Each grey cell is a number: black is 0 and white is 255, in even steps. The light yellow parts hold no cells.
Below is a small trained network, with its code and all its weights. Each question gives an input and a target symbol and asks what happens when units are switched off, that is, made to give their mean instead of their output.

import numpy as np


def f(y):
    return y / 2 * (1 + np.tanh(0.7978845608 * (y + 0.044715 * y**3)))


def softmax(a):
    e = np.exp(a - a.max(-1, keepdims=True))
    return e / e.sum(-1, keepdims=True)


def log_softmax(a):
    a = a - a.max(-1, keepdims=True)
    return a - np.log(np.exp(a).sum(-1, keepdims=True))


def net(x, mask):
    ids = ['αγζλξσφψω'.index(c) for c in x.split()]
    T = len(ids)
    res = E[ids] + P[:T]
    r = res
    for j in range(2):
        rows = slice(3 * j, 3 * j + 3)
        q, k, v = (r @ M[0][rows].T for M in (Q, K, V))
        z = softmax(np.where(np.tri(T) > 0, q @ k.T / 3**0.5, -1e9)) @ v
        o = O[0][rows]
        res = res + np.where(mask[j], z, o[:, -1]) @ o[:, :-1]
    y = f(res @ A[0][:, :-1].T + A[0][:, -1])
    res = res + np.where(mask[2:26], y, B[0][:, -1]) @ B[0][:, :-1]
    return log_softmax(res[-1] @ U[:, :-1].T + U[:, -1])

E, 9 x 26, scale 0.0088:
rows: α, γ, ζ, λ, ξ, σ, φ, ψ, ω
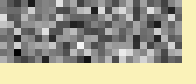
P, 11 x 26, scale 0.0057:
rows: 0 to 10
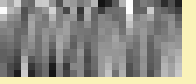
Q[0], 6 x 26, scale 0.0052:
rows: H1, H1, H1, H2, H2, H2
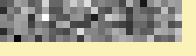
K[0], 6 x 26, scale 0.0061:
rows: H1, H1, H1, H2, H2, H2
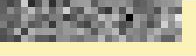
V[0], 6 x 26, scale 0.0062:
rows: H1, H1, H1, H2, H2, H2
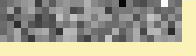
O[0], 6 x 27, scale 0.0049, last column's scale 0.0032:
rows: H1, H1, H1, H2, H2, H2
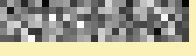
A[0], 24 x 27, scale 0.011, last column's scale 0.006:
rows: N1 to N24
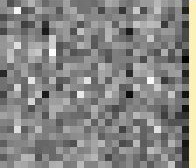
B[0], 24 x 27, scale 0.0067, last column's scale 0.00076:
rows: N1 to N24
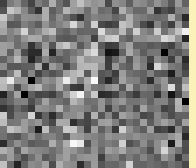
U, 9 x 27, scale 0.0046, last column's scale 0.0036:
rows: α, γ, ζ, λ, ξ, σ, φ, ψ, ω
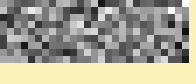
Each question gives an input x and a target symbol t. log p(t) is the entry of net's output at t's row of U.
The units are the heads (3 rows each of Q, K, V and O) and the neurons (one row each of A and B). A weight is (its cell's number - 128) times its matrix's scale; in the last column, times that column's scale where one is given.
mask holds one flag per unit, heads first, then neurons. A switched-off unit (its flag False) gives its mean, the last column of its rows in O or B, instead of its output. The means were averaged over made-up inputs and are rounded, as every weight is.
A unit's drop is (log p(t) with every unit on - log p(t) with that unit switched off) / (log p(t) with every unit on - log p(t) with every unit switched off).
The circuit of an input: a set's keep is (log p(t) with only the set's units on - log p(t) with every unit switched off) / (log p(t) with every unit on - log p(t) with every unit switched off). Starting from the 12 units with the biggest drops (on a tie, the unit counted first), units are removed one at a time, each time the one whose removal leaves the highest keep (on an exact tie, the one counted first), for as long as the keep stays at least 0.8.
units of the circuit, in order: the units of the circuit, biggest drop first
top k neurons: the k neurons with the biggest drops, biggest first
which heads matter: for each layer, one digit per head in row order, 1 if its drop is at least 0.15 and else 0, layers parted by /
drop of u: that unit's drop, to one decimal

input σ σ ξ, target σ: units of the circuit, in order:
[N2]
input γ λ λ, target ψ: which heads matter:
11
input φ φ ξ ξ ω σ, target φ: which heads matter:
01
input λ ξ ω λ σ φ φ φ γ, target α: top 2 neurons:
[N12 N3]
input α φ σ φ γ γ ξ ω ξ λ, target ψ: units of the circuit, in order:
[N8 H2]
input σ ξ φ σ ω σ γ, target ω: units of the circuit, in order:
[N12 N18]
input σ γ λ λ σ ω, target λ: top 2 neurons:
[N4 N17]
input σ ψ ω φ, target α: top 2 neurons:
[N7 N24]
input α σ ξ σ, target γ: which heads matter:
10
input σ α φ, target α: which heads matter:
00
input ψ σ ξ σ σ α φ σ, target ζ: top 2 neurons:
[N5 N14]
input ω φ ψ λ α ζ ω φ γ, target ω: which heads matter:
00
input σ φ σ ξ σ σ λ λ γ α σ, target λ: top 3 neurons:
[N14 N5 N13]
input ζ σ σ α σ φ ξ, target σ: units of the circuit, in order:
[N19]
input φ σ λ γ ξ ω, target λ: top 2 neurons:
[N17 N4]
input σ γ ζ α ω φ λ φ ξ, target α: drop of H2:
0.2
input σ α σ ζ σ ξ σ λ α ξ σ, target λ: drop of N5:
0.9
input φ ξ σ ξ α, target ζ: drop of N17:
0.1
